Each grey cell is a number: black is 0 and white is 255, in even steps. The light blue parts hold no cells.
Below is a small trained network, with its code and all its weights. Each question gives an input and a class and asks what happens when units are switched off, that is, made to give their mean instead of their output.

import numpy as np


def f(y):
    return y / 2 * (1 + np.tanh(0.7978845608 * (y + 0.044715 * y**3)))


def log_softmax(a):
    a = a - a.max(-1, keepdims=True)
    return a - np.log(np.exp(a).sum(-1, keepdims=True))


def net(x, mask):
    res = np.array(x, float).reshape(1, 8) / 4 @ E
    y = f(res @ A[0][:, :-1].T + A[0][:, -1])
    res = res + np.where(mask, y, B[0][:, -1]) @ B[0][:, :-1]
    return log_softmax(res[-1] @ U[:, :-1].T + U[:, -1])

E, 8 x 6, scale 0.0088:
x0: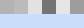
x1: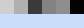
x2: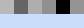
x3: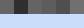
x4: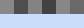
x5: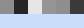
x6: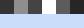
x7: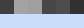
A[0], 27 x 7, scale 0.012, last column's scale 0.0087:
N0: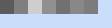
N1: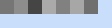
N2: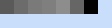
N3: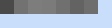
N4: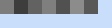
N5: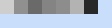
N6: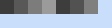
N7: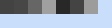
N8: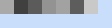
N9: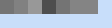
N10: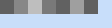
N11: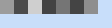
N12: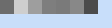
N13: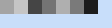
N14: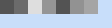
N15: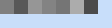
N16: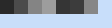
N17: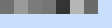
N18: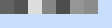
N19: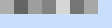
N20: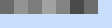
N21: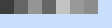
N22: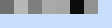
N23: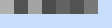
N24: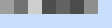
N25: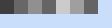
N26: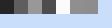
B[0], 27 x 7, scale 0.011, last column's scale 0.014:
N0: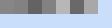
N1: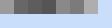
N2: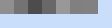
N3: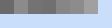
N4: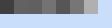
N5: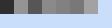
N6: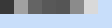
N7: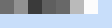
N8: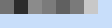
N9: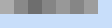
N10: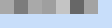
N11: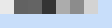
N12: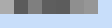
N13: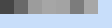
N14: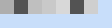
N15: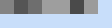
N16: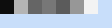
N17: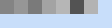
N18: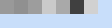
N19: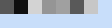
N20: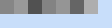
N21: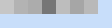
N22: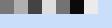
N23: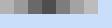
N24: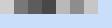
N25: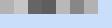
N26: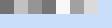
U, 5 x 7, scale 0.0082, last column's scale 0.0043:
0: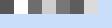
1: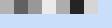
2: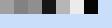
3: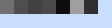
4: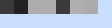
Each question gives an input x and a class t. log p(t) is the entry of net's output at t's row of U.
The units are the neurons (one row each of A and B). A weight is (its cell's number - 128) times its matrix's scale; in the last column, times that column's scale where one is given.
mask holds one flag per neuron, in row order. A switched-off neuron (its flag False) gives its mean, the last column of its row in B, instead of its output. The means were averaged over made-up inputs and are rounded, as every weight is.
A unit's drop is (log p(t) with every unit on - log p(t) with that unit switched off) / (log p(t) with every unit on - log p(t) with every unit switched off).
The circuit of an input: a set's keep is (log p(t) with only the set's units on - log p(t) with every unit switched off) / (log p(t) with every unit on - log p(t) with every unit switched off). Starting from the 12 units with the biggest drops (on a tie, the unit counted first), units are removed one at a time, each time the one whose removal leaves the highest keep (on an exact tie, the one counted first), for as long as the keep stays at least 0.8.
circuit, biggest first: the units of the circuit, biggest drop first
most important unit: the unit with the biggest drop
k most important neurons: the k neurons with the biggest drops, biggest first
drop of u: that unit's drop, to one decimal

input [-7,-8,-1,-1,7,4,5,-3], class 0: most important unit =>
N18
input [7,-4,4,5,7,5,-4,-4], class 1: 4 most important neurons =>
[N18 N14 N19 N15]
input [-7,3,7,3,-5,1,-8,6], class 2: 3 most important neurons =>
[N24 N11 N22]
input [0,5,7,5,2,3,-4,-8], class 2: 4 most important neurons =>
[N22 N11 N23 N24]
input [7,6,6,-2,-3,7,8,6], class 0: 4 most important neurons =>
[N16 N6 N7 N22]
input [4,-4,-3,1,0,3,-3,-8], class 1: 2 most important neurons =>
[N19 N7]
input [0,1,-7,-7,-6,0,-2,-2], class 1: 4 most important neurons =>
[N16 N19 N7 N6]
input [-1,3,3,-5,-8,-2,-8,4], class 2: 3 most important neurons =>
[N22 N18 N16]
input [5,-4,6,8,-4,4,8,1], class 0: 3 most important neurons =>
[N16 N6 N7]
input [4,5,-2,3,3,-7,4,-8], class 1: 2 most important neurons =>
[N16 N7]
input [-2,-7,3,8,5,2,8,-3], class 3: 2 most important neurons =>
[N7 N6]
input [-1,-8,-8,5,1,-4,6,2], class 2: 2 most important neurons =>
[N22 N21]
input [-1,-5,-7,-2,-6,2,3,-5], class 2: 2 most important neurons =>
[N22 N18]
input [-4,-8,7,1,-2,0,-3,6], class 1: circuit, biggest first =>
[N14]
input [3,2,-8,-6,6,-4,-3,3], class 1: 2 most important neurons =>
[N19 N16]
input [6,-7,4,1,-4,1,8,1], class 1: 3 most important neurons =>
[N14 N18 N10]
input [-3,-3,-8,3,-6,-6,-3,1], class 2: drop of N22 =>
0.2
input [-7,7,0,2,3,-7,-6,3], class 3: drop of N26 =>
0.1
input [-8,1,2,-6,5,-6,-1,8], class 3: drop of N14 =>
0.2
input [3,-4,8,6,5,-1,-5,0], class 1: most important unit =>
N18
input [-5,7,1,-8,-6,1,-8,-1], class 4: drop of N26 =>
0.1
